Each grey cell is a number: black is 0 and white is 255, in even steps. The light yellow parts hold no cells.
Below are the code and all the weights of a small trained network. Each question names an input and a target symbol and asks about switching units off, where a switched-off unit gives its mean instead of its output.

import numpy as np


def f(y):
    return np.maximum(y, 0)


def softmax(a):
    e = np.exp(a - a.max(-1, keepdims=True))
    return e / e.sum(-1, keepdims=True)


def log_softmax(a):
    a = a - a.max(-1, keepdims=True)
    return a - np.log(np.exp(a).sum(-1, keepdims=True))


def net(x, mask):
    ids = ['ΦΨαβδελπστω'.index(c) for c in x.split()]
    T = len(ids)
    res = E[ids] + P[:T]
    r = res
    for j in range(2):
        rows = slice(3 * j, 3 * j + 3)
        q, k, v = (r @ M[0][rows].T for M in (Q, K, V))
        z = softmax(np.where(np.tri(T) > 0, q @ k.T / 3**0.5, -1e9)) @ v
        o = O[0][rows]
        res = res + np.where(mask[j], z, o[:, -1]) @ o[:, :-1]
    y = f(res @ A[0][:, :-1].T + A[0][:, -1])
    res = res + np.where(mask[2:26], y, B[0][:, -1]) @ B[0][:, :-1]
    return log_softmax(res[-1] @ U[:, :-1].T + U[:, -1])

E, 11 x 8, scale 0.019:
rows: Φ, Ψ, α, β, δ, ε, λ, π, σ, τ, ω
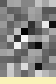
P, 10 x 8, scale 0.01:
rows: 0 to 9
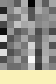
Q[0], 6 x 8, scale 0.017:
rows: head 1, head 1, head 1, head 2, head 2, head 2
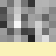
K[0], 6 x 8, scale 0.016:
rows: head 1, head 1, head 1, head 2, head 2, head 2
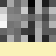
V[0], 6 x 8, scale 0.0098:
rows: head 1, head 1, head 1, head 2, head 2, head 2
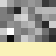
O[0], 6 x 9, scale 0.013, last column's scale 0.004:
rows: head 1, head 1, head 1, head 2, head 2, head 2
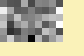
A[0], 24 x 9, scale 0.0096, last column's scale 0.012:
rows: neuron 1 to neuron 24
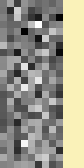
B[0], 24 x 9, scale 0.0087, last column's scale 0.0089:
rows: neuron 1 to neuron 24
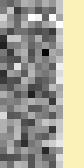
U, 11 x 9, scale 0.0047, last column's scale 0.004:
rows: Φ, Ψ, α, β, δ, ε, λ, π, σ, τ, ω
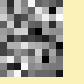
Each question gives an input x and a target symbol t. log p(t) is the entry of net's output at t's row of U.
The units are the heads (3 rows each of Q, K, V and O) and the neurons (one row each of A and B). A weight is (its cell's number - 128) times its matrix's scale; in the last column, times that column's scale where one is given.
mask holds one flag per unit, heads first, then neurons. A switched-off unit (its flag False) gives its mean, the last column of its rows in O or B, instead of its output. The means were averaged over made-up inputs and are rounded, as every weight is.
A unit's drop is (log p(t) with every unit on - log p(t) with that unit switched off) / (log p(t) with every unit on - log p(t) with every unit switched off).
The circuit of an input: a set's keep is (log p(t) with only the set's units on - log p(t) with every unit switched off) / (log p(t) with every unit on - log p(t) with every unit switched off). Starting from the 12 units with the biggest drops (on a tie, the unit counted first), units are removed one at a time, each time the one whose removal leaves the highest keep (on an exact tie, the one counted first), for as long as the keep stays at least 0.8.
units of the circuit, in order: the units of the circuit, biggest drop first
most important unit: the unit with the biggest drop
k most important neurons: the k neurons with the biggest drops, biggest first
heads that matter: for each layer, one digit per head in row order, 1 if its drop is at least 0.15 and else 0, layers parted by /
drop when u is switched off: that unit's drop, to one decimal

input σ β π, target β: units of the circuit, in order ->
(head 2)
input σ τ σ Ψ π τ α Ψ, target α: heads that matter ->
10
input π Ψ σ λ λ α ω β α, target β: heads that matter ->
01
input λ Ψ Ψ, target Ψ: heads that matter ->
11
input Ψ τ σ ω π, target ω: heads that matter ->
01
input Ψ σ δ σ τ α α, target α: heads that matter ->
10
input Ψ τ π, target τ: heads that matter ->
10
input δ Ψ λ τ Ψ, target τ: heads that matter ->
11
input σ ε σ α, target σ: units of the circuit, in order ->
(head 2; head 1)
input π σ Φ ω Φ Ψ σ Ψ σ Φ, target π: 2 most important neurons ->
(neuron 8; neuron 6)
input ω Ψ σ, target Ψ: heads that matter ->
01
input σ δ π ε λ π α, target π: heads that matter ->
11
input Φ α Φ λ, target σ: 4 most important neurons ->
(neuron 3; neuron 14; neuron 6; neuron 2)
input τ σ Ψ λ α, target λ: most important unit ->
head 1
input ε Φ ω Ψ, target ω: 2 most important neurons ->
(neuron 6; neuron 11)
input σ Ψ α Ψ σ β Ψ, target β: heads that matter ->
01
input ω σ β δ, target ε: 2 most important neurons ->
(neuron 14; neuron 5)
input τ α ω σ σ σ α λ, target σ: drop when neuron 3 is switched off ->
0.5
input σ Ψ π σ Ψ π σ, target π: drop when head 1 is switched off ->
0.4
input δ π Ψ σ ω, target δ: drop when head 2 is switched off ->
0.8
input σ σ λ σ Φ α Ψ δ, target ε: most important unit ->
neuron 5
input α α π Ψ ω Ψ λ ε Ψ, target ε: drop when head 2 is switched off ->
0.2
